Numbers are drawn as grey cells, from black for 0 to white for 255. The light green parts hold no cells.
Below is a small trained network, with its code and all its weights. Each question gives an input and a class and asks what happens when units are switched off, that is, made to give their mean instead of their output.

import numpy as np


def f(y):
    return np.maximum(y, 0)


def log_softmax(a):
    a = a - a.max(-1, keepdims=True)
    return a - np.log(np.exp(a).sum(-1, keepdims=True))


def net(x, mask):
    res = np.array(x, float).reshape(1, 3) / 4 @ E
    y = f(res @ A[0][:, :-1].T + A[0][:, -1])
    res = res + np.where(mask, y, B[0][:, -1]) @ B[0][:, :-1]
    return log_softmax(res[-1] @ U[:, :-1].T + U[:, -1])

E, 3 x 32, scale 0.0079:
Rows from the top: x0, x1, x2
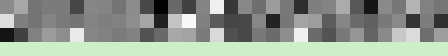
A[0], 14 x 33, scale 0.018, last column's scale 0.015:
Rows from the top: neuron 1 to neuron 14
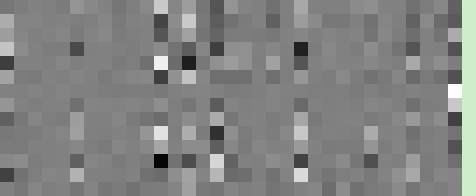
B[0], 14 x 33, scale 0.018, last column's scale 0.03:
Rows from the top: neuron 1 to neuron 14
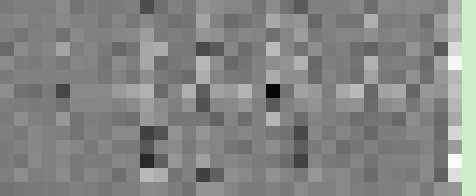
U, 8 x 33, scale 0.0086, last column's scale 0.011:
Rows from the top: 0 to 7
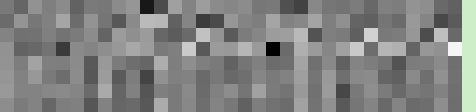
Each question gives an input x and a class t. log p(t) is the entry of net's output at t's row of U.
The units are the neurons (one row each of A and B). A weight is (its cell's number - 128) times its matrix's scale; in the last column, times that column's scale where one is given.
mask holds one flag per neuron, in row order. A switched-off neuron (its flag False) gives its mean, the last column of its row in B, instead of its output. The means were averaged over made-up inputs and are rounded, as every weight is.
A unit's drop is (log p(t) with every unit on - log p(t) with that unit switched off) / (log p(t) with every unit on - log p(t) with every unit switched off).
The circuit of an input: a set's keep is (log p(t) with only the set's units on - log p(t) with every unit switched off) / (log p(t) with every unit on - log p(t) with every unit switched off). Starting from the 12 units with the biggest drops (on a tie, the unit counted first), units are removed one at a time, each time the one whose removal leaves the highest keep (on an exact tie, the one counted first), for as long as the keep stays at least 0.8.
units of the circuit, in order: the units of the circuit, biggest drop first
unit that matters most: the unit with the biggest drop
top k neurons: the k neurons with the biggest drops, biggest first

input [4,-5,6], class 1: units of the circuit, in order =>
(neuron 13)
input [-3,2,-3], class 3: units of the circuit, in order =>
(neuron 12; neuron 13; neuron 9; neuron 5)
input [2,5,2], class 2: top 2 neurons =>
(neuron 6; neuron 2)
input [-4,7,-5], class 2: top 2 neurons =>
(neuron 2; neuron 13)
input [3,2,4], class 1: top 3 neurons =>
(neuron 13; neuron 10; neuron 9)
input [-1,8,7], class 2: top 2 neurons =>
(neuron 2; neuron 6)
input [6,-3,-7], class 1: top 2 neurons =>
(neuron 4; neuron 10)
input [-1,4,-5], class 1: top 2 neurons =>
(neuron 4; neuron 5)
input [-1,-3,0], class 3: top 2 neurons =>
(neuron 2; neuron 6)
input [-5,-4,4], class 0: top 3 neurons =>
(neuron 10; neuron 4; neuron 1)
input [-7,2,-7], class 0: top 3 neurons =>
(neuron 10; neuron 13; neuron 1)
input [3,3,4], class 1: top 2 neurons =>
(neuron 13; neuron 5)
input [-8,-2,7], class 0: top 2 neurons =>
(neuron 10; neuron 1)
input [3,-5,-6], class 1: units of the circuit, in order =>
(neuron 4)
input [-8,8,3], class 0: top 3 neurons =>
(neuron 10; neuron 5; neuron 1)
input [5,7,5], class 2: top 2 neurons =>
(neuron 6; neuron 2)
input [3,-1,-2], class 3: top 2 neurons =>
(neuron 10; neuron 1)
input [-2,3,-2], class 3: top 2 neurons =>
(neuron 5; neuron 12)
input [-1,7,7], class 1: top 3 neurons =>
(neuron 13; neuron 5; neuron 9)
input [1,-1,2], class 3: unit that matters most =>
neuron 4
